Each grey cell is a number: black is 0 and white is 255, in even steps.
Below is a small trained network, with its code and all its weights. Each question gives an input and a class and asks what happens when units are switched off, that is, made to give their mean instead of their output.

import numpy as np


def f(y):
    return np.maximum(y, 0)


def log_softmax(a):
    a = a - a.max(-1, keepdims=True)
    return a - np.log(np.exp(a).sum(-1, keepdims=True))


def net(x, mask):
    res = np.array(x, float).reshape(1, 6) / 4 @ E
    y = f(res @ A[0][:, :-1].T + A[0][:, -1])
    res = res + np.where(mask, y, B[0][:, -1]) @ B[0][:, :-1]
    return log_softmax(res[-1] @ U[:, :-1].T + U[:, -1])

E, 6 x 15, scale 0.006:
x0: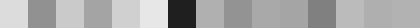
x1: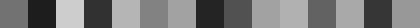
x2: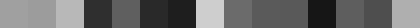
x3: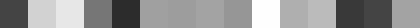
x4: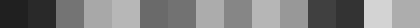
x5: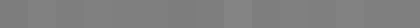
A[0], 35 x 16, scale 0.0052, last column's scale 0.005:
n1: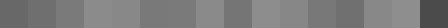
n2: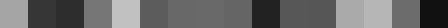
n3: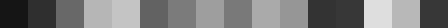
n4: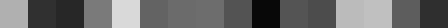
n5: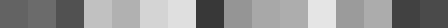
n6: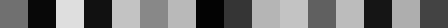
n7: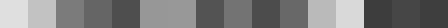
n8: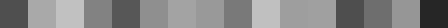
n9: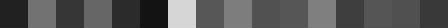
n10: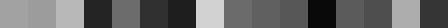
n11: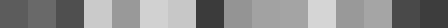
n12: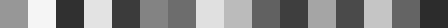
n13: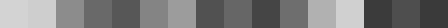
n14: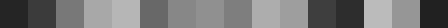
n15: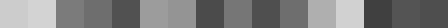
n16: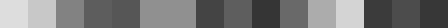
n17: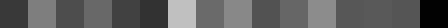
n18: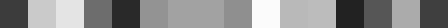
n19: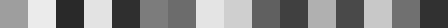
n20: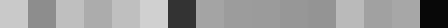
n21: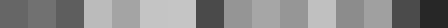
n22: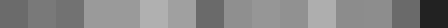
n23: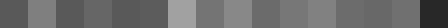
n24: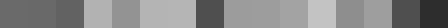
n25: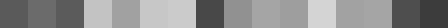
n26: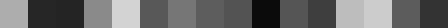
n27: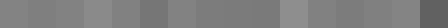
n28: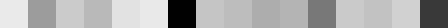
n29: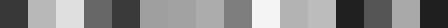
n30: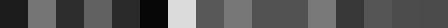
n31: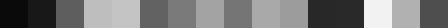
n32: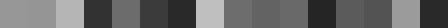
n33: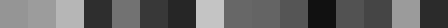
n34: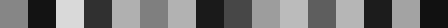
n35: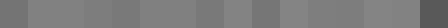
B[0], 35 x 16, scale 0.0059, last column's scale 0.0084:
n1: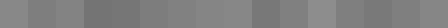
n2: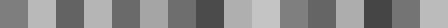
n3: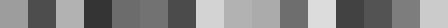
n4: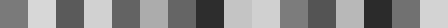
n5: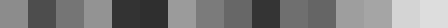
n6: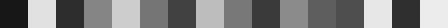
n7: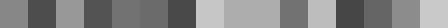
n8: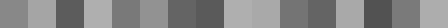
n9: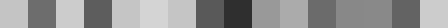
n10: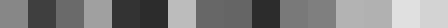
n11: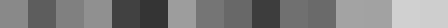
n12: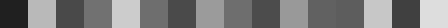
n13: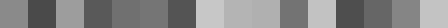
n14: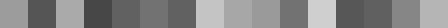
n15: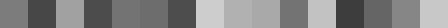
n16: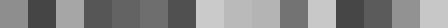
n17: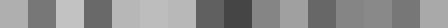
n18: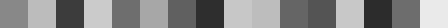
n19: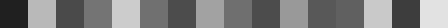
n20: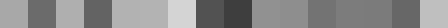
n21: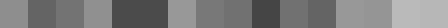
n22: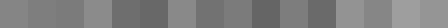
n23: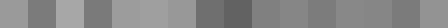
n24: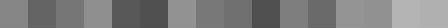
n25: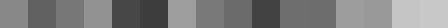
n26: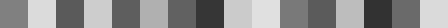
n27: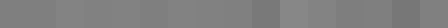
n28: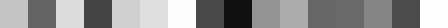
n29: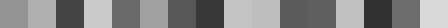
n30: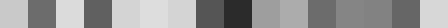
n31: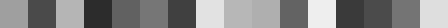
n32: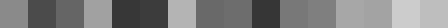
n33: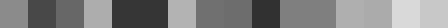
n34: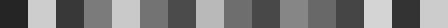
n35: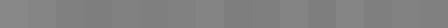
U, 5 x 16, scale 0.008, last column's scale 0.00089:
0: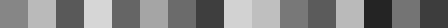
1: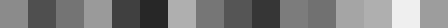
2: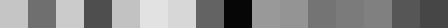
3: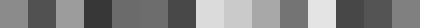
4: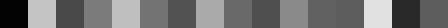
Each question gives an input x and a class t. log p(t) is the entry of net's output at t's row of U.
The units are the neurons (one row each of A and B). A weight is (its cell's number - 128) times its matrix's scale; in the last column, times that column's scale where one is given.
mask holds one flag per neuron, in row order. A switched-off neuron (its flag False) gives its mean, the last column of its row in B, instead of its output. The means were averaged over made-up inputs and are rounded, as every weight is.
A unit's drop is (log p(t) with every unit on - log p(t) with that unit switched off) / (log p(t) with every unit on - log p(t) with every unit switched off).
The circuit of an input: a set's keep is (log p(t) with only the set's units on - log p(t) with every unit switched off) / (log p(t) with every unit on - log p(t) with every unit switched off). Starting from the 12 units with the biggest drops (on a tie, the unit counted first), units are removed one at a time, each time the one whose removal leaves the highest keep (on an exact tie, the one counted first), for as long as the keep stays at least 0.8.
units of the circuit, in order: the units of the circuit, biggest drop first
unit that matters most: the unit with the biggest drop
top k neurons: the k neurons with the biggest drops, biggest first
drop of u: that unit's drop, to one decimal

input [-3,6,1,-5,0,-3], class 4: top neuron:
n6
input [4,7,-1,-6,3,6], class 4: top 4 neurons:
n6; n34; n18; n29
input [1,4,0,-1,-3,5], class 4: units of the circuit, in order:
n6; n34
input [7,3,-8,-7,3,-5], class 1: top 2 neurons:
n5; n11
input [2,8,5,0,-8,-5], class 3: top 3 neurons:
n16; n13; n7
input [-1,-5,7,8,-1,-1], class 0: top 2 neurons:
n18; n29
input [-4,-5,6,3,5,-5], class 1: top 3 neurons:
n10; n33; n32
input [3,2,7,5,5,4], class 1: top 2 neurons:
n10; n33
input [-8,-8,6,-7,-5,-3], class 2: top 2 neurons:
n30; n9
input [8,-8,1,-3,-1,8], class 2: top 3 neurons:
n28; n20; n6
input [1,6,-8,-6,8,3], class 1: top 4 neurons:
n5; n11; n25; n21
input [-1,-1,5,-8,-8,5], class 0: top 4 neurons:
n4; n26; n2; n31
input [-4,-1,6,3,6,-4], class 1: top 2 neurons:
n10; n33
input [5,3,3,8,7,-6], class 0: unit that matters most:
n18
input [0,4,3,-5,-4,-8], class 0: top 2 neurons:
n4; n26
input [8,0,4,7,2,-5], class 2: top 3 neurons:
n28; n20; n26
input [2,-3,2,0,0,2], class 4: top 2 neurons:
n30; n5
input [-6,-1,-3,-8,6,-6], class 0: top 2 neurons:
n26; n4
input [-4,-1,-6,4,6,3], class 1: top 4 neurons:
n5; n11; n25; n21
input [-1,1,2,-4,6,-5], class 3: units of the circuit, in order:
n31
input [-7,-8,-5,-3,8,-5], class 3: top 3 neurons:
n31; n3; n14
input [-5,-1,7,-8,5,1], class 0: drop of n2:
0.1
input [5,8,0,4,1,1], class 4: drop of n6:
0.4
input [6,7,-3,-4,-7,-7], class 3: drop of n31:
-0.1
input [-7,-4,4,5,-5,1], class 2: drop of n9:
0.2
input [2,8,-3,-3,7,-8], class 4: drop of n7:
0.2
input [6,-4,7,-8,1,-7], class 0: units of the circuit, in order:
n4
